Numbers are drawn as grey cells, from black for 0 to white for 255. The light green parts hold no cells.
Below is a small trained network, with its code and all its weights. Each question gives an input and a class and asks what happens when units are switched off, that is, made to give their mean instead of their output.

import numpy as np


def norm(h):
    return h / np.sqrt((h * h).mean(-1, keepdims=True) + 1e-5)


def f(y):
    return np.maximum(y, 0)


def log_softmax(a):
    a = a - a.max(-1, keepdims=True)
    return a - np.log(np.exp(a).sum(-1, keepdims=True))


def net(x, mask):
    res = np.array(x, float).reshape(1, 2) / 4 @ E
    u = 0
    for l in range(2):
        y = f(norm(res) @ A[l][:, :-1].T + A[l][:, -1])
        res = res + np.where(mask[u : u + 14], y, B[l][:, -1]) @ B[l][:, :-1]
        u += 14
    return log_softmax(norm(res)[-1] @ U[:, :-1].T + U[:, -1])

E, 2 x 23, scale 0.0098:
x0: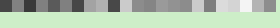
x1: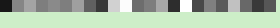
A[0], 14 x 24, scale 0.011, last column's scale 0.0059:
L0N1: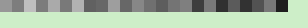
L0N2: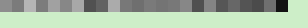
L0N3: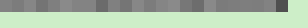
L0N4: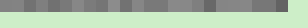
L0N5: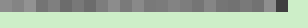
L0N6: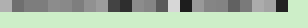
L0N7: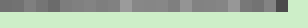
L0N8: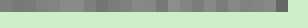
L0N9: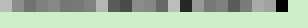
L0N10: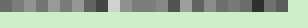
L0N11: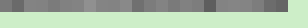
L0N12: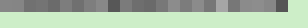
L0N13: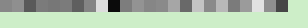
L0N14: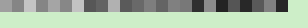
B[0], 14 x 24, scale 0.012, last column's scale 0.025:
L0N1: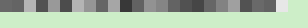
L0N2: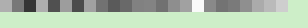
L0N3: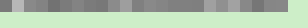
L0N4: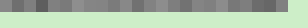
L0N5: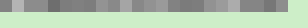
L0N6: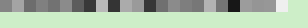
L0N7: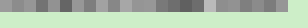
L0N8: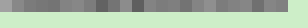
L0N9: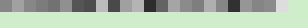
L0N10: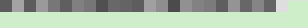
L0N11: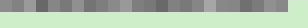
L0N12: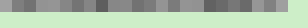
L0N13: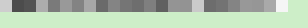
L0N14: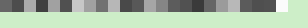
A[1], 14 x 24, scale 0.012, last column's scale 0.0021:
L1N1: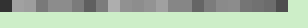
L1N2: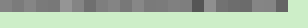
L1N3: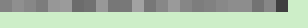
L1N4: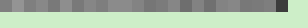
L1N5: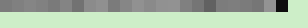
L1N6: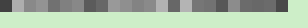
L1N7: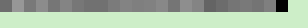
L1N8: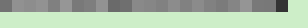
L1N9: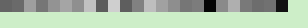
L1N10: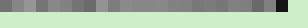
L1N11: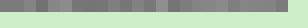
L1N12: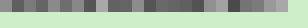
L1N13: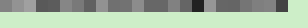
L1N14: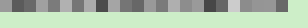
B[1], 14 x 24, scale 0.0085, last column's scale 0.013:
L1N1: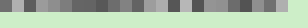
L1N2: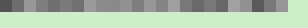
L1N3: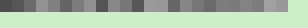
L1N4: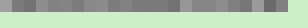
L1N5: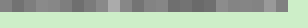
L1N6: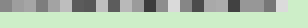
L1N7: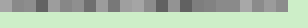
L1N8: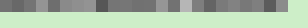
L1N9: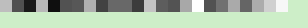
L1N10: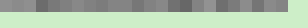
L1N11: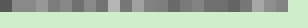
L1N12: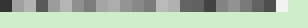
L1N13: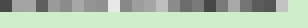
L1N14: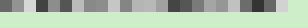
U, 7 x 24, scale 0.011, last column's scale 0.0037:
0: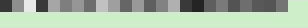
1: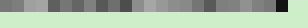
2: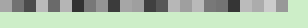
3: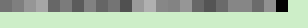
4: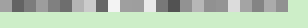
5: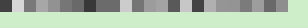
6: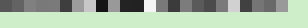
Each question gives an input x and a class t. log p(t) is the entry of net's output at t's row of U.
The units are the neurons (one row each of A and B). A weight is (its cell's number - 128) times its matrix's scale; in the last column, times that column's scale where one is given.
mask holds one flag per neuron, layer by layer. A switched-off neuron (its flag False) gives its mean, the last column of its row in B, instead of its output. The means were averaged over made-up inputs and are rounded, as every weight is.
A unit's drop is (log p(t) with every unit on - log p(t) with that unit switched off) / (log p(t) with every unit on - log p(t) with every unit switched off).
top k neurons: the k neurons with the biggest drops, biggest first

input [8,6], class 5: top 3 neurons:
L0N13, L0N14, L0N2
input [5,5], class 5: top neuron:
L0N13
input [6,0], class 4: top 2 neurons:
L0N6, L1N14
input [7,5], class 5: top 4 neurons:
L0N13, L0N14, L0N2, L0N1
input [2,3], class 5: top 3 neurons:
L0N14, L0N13, L0N1
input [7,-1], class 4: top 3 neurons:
L0N6, L1N14, L0N9
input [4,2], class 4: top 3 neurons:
L0N6, L0N9, L0N14
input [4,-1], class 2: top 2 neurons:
L0N14, L0N1
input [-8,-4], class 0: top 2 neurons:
L0N6, L0N9
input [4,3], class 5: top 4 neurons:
L0N14, L0N13, L0N1, L0N2
